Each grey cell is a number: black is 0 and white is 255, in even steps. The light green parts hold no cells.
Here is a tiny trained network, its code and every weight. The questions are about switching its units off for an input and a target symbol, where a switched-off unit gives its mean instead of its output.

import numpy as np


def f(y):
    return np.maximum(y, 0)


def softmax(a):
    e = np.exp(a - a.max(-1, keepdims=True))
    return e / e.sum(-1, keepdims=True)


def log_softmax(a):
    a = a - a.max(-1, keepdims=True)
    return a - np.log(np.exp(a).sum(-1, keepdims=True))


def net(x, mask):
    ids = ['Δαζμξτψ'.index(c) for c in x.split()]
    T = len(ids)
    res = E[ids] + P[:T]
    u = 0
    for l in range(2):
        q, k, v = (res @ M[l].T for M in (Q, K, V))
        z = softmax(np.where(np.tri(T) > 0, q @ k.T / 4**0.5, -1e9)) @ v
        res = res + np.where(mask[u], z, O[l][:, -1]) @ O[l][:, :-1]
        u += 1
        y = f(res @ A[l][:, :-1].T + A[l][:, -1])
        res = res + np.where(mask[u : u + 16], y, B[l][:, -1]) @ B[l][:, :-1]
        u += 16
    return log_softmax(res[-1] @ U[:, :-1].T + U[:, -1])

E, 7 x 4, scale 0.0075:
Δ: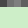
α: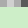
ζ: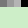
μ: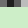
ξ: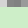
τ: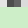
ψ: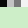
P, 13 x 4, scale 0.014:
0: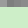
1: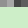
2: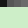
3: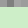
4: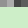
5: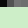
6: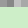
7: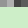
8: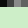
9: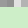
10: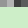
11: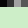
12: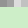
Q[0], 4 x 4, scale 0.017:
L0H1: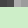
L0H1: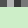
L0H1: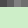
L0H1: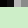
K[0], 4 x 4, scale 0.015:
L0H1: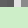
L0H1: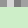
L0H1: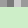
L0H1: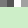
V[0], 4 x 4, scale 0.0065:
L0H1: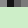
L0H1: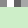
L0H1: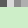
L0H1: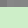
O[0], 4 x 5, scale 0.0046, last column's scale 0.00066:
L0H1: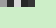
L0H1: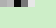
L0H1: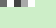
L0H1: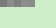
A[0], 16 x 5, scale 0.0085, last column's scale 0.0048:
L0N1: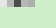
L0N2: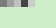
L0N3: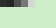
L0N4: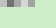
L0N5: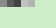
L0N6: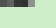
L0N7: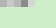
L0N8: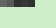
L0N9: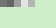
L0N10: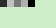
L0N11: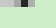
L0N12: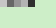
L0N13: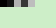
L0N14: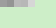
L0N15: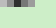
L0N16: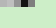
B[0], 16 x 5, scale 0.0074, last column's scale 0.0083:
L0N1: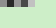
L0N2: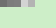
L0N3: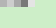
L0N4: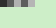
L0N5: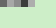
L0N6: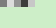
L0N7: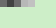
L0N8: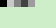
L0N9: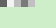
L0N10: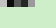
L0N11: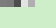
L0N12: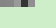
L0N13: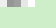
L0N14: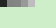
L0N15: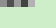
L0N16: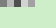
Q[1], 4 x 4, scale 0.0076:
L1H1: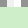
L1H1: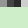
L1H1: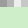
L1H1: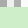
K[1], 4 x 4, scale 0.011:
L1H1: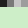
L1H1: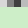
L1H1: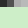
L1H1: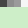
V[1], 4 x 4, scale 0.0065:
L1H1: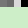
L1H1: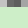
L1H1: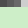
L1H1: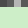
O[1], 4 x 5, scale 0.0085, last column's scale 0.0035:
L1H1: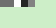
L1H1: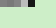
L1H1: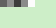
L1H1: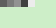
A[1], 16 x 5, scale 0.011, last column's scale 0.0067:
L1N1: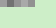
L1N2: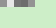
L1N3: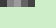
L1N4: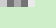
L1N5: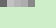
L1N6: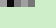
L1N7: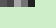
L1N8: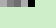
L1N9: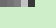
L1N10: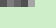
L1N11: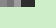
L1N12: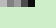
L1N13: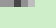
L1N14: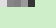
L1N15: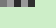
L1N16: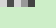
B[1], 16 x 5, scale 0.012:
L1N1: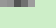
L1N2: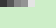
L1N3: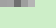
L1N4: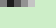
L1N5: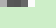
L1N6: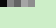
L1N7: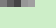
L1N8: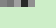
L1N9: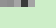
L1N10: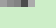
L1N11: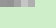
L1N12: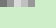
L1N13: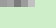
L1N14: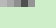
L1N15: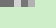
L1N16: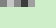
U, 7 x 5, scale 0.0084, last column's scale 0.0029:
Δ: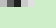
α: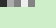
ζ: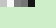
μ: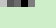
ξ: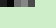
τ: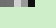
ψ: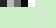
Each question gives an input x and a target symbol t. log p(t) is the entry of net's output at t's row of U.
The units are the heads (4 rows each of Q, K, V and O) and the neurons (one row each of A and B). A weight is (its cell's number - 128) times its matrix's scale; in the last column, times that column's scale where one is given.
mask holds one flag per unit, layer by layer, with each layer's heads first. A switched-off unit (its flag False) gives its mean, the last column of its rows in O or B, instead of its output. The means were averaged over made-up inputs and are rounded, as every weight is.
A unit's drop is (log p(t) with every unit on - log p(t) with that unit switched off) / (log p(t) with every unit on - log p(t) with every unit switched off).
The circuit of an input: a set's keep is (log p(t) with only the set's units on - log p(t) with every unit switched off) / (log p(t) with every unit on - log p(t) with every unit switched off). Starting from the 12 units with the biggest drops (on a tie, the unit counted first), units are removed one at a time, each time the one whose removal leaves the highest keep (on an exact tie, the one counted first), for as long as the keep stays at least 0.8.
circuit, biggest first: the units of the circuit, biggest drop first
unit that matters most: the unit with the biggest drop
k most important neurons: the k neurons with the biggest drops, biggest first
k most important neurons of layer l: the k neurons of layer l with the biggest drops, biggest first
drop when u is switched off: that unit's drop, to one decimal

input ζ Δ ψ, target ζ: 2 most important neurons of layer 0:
[L0N13; L0N10]
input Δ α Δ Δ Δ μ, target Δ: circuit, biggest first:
[L0N13; L1H1]
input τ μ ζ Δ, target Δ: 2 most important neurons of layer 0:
[L0N1; L0N15]
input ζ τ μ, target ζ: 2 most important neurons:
[L0N13; L0N3]
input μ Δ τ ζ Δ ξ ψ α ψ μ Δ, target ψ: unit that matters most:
L0N13
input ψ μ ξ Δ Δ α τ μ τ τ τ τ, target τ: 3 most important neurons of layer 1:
[L1N12; L1N11; L1N4]
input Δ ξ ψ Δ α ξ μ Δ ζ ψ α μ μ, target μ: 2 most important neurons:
[L1N5; L0N9]
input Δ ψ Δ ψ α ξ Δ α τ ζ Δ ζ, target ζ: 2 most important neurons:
[L0N13; L0N2]
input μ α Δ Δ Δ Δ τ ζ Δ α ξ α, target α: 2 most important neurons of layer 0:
[L0N2; L0N11]
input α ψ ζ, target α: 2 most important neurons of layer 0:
[L0N13; L0N8]
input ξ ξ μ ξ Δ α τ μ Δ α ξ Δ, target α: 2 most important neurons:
[L0N13; L1N2]
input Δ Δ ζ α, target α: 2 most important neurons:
[L0N13; L0N3]
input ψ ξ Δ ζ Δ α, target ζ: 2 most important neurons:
[L0N13; L1N13]
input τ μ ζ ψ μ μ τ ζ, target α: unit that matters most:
L0N11
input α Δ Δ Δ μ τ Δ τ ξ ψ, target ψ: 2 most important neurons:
[L0N13; L1N4]
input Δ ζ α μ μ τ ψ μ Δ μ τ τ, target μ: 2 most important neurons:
[L0N13; L1N16]
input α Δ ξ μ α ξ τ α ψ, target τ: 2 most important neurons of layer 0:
[L0N4; L0N13]
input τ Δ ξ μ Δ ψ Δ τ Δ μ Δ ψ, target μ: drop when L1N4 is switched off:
0.1
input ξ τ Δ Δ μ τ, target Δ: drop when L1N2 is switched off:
0.0
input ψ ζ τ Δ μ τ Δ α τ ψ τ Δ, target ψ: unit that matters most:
L0H1
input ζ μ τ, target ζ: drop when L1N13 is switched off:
0.2
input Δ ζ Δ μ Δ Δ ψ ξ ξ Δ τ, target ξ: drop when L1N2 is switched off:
-0.1
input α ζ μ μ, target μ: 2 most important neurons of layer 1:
[L1N16; L1N2]
